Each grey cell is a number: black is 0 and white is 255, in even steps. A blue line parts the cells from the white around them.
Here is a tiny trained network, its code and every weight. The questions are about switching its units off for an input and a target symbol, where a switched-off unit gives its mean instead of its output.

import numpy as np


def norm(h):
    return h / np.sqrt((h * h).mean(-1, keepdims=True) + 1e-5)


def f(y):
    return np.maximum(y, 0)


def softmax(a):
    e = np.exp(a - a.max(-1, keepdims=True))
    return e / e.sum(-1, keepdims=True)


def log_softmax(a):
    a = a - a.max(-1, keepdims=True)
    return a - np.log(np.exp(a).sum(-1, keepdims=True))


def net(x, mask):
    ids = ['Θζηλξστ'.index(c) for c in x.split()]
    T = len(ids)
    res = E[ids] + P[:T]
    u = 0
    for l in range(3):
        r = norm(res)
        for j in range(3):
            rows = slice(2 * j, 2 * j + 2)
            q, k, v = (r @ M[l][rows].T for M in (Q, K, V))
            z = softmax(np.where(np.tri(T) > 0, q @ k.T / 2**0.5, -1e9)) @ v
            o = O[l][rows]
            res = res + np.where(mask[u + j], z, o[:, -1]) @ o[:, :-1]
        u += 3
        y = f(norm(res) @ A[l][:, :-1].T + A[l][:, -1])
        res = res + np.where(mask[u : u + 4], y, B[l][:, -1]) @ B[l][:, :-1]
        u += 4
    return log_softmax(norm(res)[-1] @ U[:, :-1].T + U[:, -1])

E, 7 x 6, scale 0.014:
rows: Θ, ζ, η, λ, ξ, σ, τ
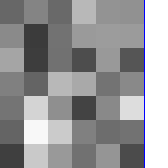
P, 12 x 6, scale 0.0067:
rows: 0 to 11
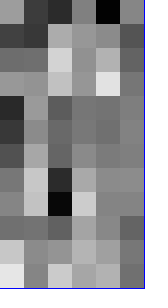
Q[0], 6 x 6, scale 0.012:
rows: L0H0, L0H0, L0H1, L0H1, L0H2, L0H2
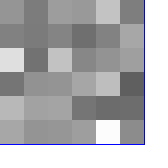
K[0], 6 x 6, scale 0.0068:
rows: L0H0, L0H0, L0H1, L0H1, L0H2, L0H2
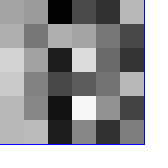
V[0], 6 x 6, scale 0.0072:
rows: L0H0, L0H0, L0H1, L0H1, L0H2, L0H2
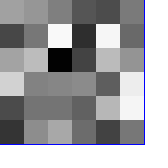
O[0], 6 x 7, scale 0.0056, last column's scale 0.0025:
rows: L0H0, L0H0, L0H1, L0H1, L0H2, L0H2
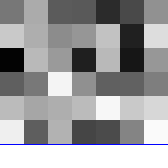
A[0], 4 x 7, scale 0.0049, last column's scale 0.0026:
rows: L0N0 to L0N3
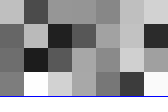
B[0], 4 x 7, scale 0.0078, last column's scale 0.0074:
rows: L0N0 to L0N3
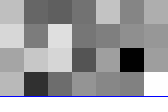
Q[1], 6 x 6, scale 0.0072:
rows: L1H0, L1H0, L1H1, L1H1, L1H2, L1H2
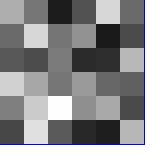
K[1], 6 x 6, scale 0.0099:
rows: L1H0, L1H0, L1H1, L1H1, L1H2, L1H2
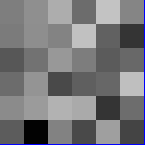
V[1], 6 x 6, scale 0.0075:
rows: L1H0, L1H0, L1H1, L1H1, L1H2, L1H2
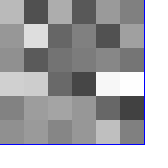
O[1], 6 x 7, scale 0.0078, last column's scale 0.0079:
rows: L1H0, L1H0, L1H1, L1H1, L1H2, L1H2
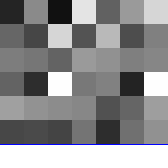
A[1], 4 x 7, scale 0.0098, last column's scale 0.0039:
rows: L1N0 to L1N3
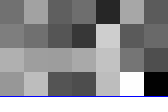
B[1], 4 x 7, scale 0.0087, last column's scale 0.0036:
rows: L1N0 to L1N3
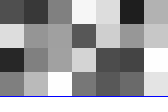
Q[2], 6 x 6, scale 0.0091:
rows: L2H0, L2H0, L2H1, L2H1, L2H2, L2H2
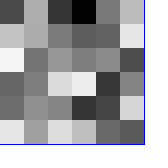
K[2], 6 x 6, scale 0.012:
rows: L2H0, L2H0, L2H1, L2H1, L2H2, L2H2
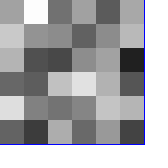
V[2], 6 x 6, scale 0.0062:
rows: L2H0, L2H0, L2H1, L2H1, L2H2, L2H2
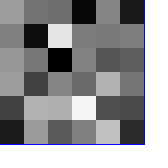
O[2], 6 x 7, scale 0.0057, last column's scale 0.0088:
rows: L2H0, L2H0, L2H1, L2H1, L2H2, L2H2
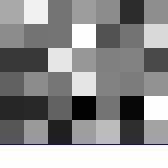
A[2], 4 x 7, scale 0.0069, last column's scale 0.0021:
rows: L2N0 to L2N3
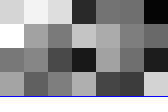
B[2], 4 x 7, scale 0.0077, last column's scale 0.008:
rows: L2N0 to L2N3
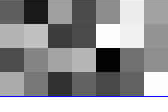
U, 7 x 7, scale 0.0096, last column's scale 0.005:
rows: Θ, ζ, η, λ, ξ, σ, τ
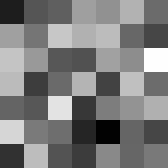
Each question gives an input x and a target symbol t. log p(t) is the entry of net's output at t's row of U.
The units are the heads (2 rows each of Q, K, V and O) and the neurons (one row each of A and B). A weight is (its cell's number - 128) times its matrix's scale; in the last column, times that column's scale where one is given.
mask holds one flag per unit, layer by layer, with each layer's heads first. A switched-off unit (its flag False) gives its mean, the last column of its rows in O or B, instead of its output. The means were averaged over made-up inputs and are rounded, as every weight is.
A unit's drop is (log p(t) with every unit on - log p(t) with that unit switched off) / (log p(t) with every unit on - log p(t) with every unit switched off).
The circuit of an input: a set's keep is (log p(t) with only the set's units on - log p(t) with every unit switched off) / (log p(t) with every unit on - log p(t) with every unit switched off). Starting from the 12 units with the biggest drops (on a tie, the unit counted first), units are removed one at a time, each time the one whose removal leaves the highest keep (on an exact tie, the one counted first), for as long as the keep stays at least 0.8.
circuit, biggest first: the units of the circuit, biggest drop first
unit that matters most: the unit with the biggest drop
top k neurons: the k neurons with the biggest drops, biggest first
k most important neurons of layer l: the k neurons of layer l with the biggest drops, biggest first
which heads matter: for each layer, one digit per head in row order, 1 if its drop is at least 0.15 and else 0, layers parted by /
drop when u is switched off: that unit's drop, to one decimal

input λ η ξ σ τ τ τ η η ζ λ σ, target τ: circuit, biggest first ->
[L0H2, L0H1]
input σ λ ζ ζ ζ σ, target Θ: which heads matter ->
011 / 010 / 100
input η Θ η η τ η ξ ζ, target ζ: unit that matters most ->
L0H2
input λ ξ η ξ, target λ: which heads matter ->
010 / 000 / 000
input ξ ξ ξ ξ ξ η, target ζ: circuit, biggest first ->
[L0H2, L2H2]
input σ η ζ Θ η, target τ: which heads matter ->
101 / 111 / 100
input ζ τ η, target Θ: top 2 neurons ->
[L1N0, L2N3]
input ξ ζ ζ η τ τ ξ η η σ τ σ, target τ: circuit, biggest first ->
[L0H1, L0H2]
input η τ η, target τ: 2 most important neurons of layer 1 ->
[L1N0, L1N3]
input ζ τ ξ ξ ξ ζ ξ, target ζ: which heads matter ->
001 / 010 / 000
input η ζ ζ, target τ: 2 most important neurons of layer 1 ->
[L1N0, L1N3]
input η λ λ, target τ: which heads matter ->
101 / 010 / 100
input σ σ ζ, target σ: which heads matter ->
101 / 011 / 001
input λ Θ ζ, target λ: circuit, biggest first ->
[L0H1, L1H1]
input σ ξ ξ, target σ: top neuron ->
[L1N2]
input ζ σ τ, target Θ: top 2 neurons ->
[L1N0, L0N2]
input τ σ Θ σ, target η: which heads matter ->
111 / 110 / 101
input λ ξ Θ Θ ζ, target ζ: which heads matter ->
101 / 000 / 000
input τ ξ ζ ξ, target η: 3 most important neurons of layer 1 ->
[L1N1, L1N0, L1N3]
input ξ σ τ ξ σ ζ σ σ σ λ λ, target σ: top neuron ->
[L2N3]
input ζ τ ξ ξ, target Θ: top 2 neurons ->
[L0N2, L1N3]
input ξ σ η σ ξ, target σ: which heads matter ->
110 / 010 / 010
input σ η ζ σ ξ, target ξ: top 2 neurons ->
[L1N3, L2N0]
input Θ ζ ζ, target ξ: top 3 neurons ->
[L0N2, L1N3, L0N3]
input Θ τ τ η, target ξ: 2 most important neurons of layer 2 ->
[L2N0, L2N3]
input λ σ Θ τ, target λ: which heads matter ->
011 / 000 / 000
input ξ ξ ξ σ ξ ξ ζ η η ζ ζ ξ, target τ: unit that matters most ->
L0H1
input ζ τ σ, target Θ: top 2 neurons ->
[L1N0, L0N2]
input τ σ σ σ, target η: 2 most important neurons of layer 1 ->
[L1N0, L1N3]
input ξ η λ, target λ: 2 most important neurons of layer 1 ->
[L1N1, L1N0]
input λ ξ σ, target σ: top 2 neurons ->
[L2N3, L1N0]
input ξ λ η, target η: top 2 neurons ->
[L2N1, L1N1]
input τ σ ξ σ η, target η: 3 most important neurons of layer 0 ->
[L0N3, L0N2, L0N0]
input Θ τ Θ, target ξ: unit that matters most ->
L0H0
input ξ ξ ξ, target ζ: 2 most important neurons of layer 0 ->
[L0N3, L0N2]
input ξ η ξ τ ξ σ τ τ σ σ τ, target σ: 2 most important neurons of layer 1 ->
[L1N0, L1N2]
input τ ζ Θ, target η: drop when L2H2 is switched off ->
0.2
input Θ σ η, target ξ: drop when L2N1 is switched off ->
0.0
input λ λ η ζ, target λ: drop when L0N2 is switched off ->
0.1
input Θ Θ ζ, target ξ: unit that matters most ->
L1H1
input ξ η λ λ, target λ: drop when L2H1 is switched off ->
0.2
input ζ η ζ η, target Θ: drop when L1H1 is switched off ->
0.3
